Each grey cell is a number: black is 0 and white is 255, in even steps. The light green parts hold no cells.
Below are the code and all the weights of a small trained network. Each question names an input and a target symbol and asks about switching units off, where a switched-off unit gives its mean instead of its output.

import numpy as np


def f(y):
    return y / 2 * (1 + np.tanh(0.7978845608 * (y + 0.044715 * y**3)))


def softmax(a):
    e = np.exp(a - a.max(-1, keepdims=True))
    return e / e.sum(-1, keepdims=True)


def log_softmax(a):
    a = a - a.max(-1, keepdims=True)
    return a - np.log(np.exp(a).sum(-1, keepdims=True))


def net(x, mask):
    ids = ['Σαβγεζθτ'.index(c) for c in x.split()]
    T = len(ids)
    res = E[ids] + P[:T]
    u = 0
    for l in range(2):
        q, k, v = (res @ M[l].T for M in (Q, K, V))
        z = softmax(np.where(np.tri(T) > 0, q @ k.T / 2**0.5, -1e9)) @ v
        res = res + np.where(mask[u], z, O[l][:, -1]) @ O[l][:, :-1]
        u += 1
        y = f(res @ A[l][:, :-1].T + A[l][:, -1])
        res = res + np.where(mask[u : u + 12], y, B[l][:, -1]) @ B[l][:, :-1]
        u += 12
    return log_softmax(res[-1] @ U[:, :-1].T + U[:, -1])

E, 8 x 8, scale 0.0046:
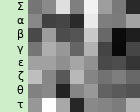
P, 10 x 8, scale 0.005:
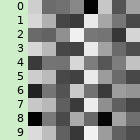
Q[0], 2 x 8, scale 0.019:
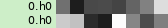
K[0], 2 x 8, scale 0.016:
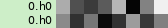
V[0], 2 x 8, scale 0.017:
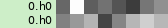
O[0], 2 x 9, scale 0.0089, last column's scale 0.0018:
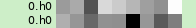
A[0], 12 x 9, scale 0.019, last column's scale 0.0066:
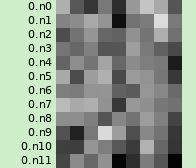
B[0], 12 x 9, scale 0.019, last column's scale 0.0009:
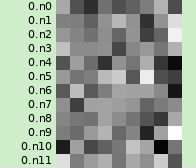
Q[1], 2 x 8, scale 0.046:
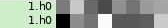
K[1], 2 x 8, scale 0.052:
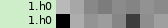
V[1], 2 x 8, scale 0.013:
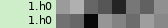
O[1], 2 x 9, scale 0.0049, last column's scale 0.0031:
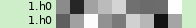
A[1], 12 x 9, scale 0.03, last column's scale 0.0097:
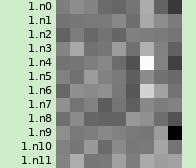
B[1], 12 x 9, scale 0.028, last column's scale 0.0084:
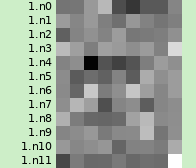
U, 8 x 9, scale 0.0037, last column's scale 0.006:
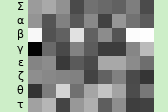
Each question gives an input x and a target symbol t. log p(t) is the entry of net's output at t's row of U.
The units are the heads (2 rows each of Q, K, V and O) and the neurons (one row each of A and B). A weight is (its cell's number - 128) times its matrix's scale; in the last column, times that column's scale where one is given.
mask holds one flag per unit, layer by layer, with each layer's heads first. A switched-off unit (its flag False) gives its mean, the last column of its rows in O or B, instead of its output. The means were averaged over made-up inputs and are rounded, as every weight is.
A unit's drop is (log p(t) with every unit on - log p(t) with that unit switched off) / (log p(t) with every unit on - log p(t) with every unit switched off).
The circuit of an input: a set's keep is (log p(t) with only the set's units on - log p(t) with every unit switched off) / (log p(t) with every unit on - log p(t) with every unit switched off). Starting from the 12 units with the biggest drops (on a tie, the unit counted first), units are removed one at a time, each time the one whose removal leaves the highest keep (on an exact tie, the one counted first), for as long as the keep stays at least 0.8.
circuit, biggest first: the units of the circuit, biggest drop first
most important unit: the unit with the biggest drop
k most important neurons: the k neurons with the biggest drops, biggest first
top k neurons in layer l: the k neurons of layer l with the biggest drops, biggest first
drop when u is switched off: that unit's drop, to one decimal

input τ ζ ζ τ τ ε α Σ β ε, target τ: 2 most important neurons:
[1.n3 0.n9]
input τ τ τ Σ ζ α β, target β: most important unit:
0.n9
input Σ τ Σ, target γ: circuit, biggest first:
[0.h0 1.n3 1.h0]
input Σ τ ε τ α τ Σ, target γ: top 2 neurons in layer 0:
[0.n9 0.n10]
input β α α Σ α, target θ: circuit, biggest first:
[0.h0 0.n10 1.n2]
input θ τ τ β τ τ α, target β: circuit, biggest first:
[0.n9 1.n11]
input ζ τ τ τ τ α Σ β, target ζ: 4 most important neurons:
[1.n0 0.n5 0.n0 0.n1]
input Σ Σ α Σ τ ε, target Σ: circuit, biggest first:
[1.n7 0.h0 1.h0 0.n7]
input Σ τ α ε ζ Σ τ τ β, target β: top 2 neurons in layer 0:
[0.n11 0.n9]
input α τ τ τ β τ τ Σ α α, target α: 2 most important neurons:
[1.n5 0.n0]
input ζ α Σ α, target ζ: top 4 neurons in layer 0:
[0.n5 0.n0 0.n1 0.n7]
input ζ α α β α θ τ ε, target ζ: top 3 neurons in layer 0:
[0.n5 0.n0 0.n1]
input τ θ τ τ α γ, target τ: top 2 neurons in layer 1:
[1.n3 1.n11]
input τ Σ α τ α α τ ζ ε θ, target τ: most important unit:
1.n3
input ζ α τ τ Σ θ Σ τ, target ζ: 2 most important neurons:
[1.n0 0.n5]
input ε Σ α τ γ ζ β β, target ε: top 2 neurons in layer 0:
[0.n5 0.n7]
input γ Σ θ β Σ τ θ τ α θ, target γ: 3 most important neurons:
[1.n11 0.n7 1.n3]
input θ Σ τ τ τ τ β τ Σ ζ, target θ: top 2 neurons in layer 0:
[0.n0 0.n5]
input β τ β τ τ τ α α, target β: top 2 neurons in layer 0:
[0.n2 0.n3]
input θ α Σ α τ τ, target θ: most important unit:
0.n0
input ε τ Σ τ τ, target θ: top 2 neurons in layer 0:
[0.n2 0.n9]
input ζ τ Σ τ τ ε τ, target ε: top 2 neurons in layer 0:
[0.n9 0.n2]
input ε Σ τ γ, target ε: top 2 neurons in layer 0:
[0.n5 0.n7]
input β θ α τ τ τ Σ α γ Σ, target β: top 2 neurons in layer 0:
[0.n3 0.n2]
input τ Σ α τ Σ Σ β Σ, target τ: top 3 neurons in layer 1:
[1.n3 1.n11 1.n6]
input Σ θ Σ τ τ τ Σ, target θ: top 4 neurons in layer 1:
[1.n2 1.n11 1.n8 1.n4]
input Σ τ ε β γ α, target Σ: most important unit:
1.n7
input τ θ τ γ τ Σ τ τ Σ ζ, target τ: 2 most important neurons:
[1.n3 0.n9]
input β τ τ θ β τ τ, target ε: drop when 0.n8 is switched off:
0.2
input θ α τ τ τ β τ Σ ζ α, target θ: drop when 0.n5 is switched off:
0.1
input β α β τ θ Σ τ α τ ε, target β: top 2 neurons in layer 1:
[1.n11 1.n10]
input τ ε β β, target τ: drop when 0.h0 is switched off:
0.8
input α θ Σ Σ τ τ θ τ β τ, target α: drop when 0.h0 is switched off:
0.7
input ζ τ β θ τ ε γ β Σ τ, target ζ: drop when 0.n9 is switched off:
0.1
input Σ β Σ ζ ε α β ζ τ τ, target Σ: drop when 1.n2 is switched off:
0.0
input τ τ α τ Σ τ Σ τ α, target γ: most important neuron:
[0.n9]
